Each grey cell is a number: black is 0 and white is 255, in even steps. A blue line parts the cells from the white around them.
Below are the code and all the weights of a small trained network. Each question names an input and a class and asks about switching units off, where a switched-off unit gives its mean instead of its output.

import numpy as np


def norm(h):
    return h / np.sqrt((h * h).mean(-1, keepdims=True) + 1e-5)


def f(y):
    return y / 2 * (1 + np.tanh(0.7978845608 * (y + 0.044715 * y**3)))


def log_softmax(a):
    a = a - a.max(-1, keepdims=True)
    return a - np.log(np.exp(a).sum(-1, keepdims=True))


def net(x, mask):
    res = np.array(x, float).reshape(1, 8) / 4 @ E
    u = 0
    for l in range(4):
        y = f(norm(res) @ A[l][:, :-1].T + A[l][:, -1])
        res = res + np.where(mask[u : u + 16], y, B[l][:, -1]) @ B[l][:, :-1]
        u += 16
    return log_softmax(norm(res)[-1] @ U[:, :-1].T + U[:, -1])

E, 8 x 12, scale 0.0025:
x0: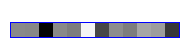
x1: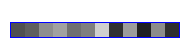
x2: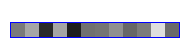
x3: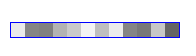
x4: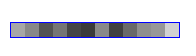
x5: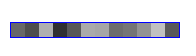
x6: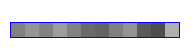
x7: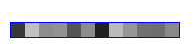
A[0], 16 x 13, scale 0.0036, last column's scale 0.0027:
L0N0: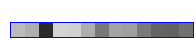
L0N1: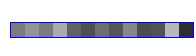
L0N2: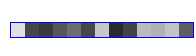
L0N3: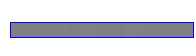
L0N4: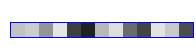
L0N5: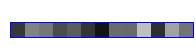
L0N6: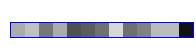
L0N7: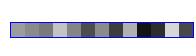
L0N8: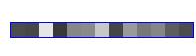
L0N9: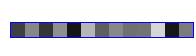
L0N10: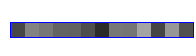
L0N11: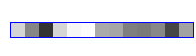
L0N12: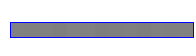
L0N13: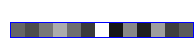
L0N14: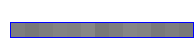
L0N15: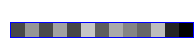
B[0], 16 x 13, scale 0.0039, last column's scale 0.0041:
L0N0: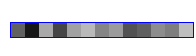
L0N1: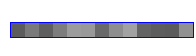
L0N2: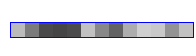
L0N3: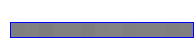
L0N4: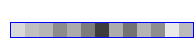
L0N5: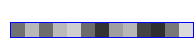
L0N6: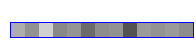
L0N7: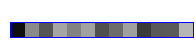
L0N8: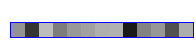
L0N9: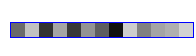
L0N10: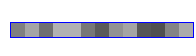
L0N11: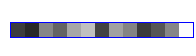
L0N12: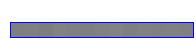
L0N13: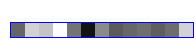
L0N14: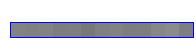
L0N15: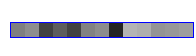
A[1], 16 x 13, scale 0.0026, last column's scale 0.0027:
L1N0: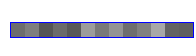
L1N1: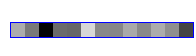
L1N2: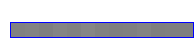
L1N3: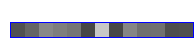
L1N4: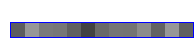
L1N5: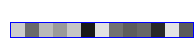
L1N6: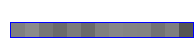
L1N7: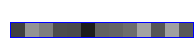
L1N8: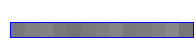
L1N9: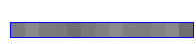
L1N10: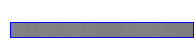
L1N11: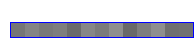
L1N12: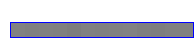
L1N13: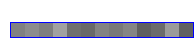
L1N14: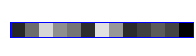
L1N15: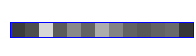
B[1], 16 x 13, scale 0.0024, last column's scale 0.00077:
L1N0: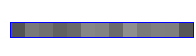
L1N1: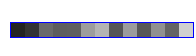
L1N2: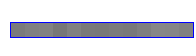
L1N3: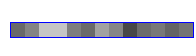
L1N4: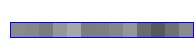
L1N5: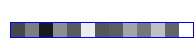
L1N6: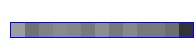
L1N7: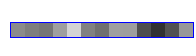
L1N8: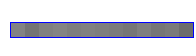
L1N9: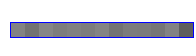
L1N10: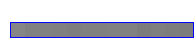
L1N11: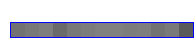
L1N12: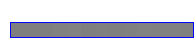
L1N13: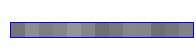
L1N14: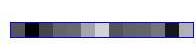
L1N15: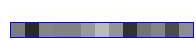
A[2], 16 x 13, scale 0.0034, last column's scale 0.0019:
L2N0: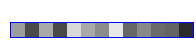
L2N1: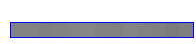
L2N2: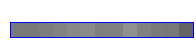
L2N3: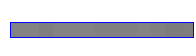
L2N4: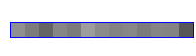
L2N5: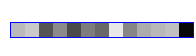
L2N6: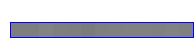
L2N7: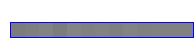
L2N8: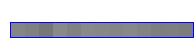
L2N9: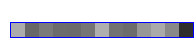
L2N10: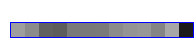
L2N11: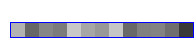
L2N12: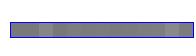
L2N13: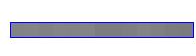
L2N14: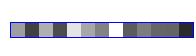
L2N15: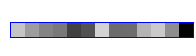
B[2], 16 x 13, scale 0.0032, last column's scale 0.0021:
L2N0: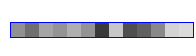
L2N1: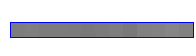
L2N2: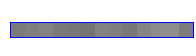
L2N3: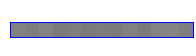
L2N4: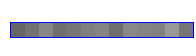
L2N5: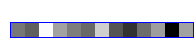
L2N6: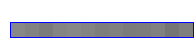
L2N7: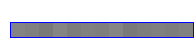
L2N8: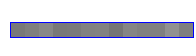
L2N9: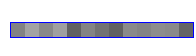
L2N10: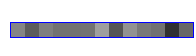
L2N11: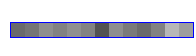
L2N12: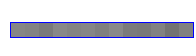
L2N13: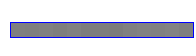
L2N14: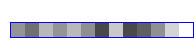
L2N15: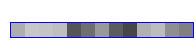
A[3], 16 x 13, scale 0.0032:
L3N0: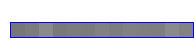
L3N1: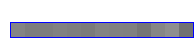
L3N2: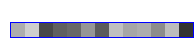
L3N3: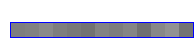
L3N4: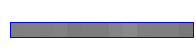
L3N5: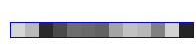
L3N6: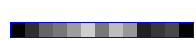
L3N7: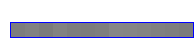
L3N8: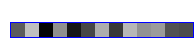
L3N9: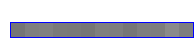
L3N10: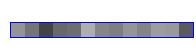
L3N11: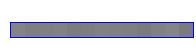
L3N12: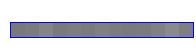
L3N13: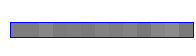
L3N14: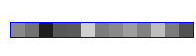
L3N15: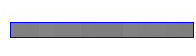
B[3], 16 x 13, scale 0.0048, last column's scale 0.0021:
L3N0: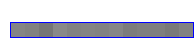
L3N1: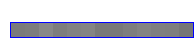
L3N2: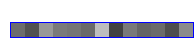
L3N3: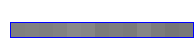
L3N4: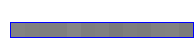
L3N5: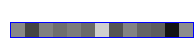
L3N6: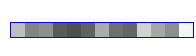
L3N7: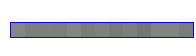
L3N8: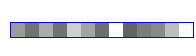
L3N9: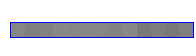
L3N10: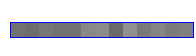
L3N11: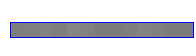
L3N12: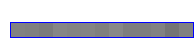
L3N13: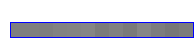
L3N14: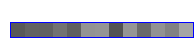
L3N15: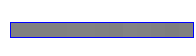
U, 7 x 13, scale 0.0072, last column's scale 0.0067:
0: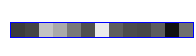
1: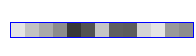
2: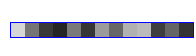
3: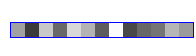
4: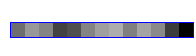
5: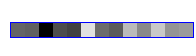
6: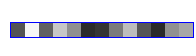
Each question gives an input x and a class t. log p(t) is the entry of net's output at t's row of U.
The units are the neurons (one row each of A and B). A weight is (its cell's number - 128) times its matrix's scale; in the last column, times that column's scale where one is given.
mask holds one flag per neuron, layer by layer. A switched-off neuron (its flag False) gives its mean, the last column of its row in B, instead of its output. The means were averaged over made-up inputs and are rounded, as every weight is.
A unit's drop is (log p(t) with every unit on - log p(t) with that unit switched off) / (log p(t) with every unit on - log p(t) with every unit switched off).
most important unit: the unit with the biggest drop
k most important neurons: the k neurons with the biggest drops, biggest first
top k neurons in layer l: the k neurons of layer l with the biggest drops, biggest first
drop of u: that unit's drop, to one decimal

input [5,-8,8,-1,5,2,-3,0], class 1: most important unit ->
L0N11
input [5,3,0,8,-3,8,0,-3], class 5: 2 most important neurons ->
[L0N9 L0N15]
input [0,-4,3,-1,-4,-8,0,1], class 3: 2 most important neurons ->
[L0N0 L0N9]
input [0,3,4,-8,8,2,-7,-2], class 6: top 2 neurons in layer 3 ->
[L3N6 L3N8]
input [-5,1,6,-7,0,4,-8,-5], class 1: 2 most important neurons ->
[L0N2 L0N11]
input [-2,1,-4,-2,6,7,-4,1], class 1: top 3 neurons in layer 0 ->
[L0N2 L0N11 L0N7]
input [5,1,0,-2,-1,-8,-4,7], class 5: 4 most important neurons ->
[L0N13 L0N0 L0N15 L0N4]
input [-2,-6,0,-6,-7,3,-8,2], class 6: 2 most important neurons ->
[L0N5 L0N0]
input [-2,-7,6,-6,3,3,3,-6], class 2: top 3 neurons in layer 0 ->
[L0N2 L0N5 L0N13]
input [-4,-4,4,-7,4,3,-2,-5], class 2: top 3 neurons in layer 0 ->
[L0N2 L0N5 L0N9]
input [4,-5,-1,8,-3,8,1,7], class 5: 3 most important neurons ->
[L0N15 L0N9 L0N8]
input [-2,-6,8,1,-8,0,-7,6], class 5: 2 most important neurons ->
[L0N9 L0N13]
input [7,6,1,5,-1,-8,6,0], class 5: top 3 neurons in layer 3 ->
[L3N8 L3N6 L3N14]
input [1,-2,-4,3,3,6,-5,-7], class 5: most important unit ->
L0N2
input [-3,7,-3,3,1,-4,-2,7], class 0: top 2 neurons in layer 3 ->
[L3N6 L3N8]
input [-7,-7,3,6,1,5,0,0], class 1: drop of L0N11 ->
0.2
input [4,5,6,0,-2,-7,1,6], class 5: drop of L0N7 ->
0.0
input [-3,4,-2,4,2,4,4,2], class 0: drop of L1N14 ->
0.1
